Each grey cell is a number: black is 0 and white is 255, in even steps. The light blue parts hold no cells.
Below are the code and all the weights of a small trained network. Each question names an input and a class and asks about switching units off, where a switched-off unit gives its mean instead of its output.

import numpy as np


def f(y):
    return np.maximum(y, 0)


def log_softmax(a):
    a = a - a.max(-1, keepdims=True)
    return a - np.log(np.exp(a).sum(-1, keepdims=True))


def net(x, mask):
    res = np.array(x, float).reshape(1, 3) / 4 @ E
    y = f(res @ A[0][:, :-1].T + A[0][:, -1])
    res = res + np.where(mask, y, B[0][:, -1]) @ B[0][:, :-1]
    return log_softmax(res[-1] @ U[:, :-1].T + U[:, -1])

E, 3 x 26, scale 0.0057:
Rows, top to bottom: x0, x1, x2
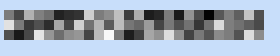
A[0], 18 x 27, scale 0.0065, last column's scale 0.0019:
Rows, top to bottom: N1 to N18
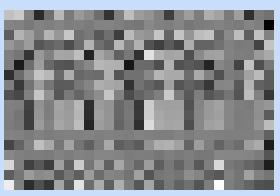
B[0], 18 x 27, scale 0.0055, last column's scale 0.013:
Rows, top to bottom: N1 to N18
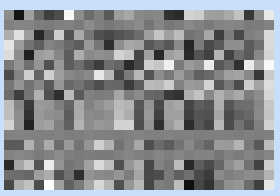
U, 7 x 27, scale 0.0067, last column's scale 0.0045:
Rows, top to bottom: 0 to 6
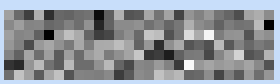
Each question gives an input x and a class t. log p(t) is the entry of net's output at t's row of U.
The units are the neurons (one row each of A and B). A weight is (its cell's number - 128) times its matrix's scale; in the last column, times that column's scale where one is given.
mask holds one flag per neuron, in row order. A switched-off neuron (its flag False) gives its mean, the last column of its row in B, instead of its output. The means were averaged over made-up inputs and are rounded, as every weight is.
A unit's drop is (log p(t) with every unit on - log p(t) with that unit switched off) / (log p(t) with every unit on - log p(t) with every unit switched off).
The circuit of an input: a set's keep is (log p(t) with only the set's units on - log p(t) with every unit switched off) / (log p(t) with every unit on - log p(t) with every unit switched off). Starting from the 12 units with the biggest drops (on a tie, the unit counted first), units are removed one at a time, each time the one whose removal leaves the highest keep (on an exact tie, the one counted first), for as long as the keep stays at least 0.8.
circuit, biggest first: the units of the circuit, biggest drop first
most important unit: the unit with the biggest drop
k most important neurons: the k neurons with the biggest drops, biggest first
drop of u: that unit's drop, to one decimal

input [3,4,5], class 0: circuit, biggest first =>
(N6)
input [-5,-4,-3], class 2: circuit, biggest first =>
(N18 N16)
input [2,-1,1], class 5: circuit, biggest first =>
(N5 N12 N18)
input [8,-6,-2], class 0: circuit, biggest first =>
(N18 N16)
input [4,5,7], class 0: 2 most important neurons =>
(N6 N9)
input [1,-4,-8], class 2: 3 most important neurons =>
(N18 N3 N16)
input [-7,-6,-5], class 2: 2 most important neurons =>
(N1 N18)
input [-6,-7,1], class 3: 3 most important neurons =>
(N5 N12 N6)
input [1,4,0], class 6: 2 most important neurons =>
(N9 N1)
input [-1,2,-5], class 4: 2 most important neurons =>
(N6 N8)
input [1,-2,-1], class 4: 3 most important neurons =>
(N6 N8 N3)
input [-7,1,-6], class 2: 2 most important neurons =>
(N1 N3)
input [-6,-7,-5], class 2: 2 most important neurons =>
(N1 N18)
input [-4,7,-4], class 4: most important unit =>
N1
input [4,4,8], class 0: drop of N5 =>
0.0
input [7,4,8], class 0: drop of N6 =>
0.1
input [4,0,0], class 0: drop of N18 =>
0.1
